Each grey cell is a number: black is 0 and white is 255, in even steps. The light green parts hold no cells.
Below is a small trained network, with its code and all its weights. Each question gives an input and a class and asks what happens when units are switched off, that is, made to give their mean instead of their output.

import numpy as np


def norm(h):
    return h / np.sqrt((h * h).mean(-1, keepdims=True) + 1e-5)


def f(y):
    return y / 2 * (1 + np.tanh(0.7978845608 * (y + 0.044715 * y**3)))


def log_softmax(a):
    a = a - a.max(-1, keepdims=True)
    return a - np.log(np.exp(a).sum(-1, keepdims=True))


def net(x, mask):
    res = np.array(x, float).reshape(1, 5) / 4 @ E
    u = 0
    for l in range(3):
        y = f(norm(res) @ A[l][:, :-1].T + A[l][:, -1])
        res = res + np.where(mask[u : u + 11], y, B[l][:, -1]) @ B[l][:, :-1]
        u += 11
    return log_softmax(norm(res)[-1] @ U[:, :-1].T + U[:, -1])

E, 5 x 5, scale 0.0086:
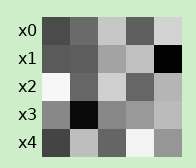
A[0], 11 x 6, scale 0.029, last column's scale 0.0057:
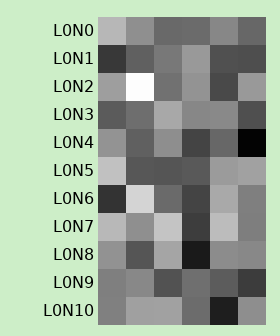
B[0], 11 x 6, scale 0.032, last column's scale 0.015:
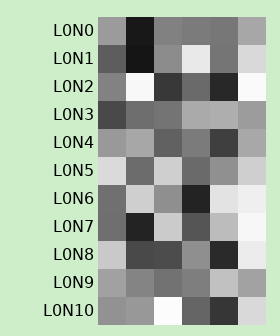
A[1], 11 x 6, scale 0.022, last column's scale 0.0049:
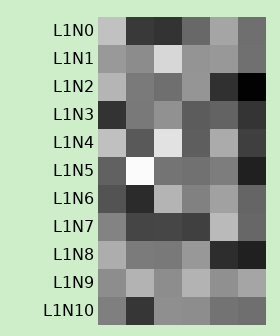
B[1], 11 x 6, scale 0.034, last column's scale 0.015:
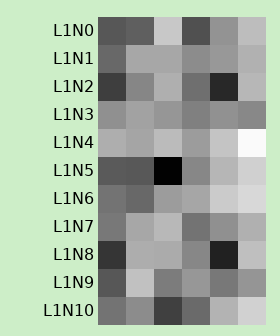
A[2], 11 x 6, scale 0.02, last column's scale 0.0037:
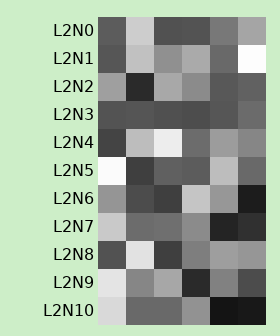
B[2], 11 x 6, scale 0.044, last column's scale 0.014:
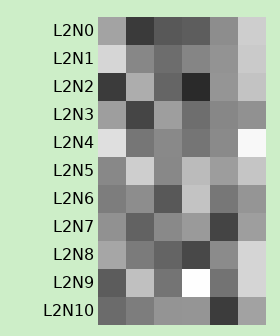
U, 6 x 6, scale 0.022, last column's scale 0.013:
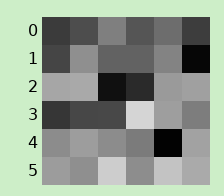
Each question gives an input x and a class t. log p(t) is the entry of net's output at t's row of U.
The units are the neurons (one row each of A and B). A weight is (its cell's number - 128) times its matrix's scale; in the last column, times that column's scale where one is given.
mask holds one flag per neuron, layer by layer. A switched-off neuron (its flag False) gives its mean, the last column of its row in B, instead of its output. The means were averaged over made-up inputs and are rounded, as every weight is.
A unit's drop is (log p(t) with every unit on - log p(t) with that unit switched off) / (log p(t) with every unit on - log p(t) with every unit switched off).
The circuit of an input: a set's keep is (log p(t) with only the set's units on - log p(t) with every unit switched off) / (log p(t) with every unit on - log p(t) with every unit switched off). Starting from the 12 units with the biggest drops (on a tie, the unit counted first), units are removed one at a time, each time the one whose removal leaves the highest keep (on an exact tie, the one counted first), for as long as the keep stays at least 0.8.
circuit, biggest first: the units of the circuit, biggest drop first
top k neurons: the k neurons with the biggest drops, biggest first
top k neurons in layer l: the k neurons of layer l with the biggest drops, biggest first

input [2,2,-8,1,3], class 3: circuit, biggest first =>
[L0N1]
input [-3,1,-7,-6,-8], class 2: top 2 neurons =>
[L0N8 L1N5]
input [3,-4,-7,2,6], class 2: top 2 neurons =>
[L0N6 L0N7]
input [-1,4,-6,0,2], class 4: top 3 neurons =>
[L0N7 L0N1 L0N2]
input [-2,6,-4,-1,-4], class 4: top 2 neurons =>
[L0N7 L0N6]
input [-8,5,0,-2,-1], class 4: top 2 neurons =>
[L0N6 L0N10]
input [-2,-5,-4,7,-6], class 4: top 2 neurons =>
[L0N8 L0N6]
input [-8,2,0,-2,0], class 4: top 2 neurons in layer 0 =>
[L0N6 L0N10]
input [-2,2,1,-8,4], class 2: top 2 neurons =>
[L1N5 L0N8]
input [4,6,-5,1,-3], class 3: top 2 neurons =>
[L0N1 L0N6]
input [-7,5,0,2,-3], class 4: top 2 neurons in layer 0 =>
[L0N7 L0N6]
